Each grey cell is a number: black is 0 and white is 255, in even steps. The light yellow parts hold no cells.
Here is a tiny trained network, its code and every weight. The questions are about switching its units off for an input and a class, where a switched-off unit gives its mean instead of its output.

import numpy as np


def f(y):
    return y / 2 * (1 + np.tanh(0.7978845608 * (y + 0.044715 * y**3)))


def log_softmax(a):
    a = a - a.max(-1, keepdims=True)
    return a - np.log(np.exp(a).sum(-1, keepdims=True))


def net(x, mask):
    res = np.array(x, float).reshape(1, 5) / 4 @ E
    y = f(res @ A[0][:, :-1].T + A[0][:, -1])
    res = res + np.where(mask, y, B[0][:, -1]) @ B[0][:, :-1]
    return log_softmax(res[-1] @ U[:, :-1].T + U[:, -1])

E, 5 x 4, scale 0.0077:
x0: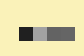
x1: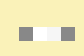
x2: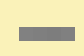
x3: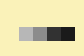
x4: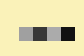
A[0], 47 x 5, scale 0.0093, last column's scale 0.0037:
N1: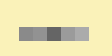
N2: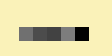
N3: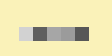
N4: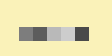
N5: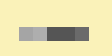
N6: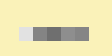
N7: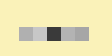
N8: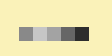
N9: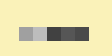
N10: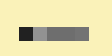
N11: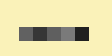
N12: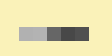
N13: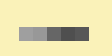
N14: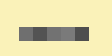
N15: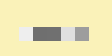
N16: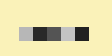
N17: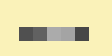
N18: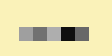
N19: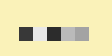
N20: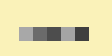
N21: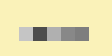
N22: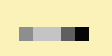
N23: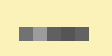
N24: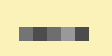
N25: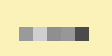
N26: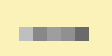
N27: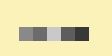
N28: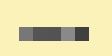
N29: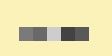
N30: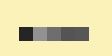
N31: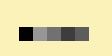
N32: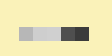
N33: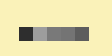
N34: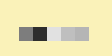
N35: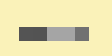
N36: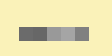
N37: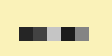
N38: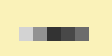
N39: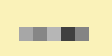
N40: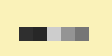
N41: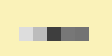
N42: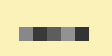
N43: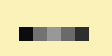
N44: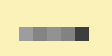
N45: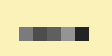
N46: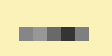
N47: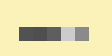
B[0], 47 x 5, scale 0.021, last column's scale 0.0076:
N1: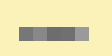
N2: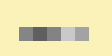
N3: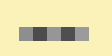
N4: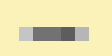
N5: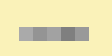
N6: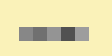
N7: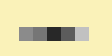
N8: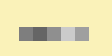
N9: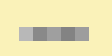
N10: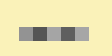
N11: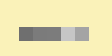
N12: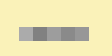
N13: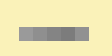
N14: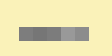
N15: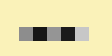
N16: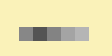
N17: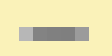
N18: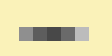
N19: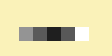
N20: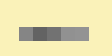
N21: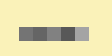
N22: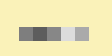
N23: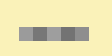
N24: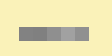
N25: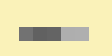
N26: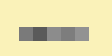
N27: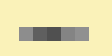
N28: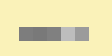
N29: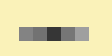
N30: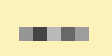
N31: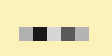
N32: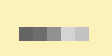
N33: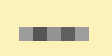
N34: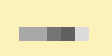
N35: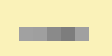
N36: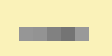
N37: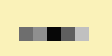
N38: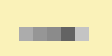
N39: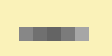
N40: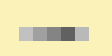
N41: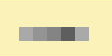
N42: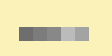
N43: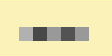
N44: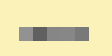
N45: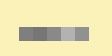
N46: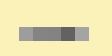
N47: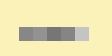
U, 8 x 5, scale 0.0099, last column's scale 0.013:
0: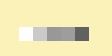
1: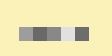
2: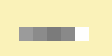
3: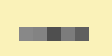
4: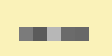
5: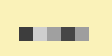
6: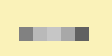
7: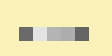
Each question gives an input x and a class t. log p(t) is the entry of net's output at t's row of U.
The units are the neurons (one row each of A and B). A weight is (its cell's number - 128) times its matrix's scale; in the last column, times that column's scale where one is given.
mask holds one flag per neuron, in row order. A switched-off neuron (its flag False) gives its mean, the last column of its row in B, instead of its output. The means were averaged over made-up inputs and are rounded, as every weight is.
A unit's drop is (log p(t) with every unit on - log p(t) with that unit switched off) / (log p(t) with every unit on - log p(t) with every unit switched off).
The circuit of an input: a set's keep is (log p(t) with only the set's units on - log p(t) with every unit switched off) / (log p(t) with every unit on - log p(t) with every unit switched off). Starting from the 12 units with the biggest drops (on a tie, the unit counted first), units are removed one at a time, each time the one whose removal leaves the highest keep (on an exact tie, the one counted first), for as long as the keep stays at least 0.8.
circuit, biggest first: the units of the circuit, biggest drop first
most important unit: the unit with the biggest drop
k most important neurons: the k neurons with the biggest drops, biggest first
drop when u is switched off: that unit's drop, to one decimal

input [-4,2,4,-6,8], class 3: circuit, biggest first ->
(N37, N29)
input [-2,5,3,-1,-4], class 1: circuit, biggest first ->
(N32, N25)
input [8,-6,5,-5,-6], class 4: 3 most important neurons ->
(N31, N10, N30)
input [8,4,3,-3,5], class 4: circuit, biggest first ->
(N31)
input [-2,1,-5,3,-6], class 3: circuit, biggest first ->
(N7, N19)
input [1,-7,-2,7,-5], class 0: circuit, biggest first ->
(N38, N9)
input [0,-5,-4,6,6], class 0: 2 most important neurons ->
(N38, N19)
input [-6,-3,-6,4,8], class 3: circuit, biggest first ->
(N18, N37)
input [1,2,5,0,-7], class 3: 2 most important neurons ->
(N19, N7)
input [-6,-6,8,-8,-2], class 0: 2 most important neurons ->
(N34, N40)
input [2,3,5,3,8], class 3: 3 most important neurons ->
(N37, N18, N29)
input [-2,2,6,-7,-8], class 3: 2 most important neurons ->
(N19, N15)
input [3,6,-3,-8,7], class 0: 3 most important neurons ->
(N40, N34, N19)
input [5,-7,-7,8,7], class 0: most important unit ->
N38
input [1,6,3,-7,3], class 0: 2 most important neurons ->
(N34, N40)
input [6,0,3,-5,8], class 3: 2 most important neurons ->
(N37, N29)
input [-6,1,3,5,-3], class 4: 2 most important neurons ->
(N15, N34)
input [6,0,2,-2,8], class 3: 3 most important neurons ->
(N37, N29, N18)
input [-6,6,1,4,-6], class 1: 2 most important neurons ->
(N32, N25)
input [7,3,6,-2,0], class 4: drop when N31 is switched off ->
0.2
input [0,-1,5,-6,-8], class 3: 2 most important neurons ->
(N19, N7)
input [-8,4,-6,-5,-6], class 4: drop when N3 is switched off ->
0.2
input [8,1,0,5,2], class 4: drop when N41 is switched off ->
0.0
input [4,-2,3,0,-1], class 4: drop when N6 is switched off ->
-0.1
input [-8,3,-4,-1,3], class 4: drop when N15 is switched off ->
0.1
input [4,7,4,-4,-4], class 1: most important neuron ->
(N22)
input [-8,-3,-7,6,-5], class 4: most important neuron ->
(N15)
